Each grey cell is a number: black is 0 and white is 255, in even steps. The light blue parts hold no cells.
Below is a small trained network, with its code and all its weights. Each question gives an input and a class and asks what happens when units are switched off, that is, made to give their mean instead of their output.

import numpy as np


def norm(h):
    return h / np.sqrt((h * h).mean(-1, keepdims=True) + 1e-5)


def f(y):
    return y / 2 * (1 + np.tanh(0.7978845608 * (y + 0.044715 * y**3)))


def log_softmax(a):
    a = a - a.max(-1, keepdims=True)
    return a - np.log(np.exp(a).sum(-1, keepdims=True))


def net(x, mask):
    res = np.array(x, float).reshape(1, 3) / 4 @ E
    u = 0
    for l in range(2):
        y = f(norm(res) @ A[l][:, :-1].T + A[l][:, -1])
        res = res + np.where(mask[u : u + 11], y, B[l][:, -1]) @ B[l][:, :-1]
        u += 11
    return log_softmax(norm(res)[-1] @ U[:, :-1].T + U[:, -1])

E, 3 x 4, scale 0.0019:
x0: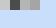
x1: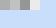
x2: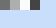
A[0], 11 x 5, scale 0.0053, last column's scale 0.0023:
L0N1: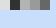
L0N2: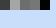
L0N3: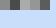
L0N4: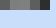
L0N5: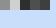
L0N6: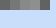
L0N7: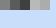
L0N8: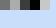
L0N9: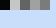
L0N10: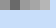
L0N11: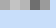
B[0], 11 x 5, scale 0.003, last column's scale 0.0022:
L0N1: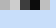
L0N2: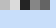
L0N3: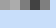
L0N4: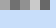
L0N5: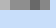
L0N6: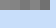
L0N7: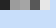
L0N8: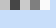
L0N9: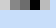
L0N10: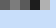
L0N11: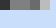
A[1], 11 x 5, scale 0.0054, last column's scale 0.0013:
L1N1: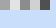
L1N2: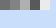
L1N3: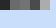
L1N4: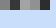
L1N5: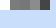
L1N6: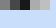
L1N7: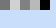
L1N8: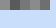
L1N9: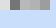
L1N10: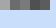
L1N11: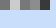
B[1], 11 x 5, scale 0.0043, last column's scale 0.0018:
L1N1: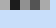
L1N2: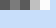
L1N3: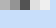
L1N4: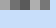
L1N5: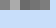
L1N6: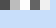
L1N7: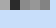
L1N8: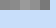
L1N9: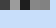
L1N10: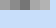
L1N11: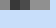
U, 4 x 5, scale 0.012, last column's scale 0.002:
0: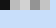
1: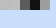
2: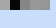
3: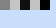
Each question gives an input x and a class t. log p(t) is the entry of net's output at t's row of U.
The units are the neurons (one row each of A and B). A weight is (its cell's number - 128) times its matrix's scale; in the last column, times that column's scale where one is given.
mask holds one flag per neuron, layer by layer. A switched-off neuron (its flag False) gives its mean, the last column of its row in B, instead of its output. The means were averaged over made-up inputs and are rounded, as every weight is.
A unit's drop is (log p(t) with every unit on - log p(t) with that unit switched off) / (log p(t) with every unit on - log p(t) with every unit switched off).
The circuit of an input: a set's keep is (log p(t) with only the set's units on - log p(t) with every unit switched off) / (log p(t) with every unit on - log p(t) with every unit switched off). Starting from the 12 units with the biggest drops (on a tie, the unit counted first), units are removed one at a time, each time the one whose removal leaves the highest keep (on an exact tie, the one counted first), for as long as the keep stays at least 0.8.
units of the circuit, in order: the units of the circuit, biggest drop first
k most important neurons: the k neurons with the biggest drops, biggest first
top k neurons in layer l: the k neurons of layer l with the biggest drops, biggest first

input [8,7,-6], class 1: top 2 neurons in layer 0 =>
(L0N1; L0N10)
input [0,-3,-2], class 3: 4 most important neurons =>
(L1N4; L1N1; L1N9; L1N7)
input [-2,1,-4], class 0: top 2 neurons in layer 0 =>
(L0N1; L0N11)
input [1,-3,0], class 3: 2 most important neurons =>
(L1N9; L1N1)
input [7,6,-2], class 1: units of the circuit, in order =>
(L0N1; L1N3)
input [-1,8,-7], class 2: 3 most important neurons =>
(L1N1; L1N7; L1N11)
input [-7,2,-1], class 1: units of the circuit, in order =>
(L0N9)
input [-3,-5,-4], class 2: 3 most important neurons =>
(L0N8; L0N1; L1N4)
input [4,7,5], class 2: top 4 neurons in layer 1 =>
(L1N1; L1N6; L1N7; L1N11)
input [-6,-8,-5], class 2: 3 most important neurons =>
(L0N8; L0N1; L1N3)
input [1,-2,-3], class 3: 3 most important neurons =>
(L1N3; L0N7; L1N4)
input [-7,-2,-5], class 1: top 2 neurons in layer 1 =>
(L1N2; L1N9)
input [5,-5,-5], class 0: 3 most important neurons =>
(L1N6; L0N9; L1N1)
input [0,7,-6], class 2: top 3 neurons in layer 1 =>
(L1N1; L1N7; L1N11)
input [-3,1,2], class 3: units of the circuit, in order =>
(L1N6)
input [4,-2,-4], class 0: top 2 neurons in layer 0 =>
(L0N9; L0N8)
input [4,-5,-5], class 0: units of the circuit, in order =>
(L1N6; L0N9)
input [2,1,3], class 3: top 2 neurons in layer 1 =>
(L1N6; L1N3)
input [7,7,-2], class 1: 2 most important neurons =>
(L0N1; L1N5)
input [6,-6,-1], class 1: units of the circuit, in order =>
(L0N1)
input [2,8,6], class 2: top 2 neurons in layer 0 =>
(L0N7; L0N8)
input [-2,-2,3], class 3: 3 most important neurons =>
(L1N6; L1N9; L0N7)
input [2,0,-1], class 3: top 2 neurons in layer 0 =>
(L0N9; L0N8)
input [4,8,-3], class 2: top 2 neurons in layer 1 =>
(L1N1; L1N7)
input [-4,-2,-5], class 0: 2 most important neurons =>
(L1N6; L0N1)
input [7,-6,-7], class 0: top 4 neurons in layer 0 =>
(L0N9; L0N8; L0N7; L0N5)
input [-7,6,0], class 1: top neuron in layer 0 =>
(L0N9)
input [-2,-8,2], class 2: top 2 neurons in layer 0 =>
(L0N8; L0N1)
